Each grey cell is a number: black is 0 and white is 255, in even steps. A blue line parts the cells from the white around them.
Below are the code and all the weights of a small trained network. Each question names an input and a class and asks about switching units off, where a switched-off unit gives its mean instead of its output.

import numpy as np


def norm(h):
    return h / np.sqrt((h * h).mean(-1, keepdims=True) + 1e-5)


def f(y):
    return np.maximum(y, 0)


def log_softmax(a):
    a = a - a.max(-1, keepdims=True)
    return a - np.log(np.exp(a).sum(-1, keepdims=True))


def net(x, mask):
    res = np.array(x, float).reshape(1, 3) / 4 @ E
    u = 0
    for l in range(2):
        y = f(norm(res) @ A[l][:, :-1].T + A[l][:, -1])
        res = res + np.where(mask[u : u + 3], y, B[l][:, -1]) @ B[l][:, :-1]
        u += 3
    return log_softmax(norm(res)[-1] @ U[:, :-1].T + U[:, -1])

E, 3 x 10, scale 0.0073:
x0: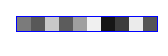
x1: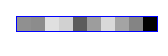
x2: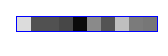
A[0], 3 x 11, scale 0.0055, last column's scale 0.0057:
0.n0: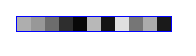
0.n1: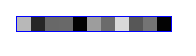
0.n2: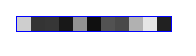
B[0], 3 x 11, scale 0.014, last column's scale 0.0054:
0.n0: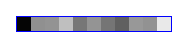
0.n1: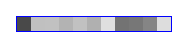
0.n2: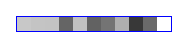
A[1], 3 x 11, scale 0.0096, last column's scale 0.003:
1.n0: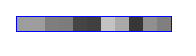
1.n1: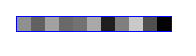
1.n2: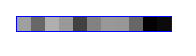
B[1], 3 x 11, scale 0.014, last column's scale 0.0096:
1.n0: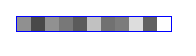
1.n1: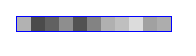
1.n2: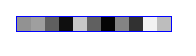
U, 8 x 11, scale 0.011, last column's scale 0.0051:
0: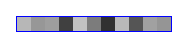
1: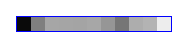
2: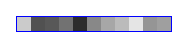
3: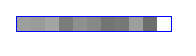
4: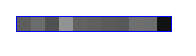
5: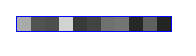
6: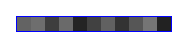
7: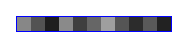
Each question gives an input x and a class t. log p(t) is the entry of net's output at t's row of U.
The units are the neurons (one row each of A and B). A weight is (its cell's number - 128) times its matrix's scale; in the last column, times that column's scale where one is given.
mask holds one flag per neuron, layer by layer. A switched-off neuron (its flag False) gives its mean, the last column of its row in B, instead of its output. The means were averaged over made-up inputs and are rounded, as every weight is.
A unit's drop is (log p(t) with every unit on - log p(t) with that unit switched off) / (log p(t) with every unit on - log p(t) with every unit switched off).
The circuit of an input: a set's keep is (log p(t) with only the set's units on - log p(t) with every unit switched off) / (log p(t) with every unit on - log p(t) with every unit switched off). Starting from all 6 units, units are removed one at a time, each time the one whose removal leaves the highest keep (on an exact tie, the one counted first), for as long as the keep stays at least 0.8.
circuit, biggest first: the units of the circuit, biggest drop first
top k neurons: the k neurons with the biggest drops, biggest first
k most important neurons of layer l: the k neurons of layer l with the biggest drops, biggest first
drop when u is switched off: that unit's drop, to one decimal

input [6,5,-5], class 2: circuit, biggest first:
[1.n1, 0.n1, 0.n0]
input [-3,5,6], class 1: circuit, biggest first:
[0.n1]
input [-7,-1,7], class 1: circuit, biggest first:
[0.n1, 0.n0]
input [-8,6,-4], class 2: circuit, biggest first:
[1.n0, 0.n1]
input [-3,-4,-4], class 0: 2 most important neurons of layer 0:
[0.n0, 0.n1]
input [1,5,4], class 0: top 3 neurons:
[1.n2, 1.n0, 0.n0]
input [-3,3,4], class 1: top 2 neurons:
[0.n1, 0.n2]
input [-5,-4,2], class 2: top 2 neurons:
[1.n0, 1.n2]
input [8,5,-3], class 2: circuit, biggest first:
[1.n1, 0.n1]
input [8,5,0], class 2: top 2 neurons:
[1.n1, 0.n2]
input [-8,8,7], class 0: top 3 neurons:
[1.n2, 1.n1, 0.n0]
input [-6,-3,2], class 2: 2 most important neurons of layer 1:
[1.n0, 1.n2]
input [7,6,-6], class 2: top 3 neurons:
[1.n1, 0.n1, 0.n2]
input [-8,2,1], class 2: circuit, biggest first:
[1.n0]
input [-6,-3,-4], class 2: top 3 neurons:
[0.n0, 0.n1, 1.n0]
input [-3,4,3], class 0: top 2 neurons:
[1.n2, 0.n0]
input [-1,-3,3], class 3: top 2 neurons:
[0.n2, 1.n2]
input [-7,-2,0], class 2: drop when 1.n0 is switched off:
0.1
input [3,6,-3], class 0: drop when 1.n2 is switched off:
0.8
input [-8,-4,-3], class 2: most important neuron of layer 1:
[1.n0]
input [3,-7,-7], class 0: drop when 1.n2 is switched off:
-0.2
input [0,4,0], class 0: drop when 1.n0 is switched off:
0.0
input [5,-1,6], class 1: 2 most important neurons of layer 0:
[0.n0, 0.n1]
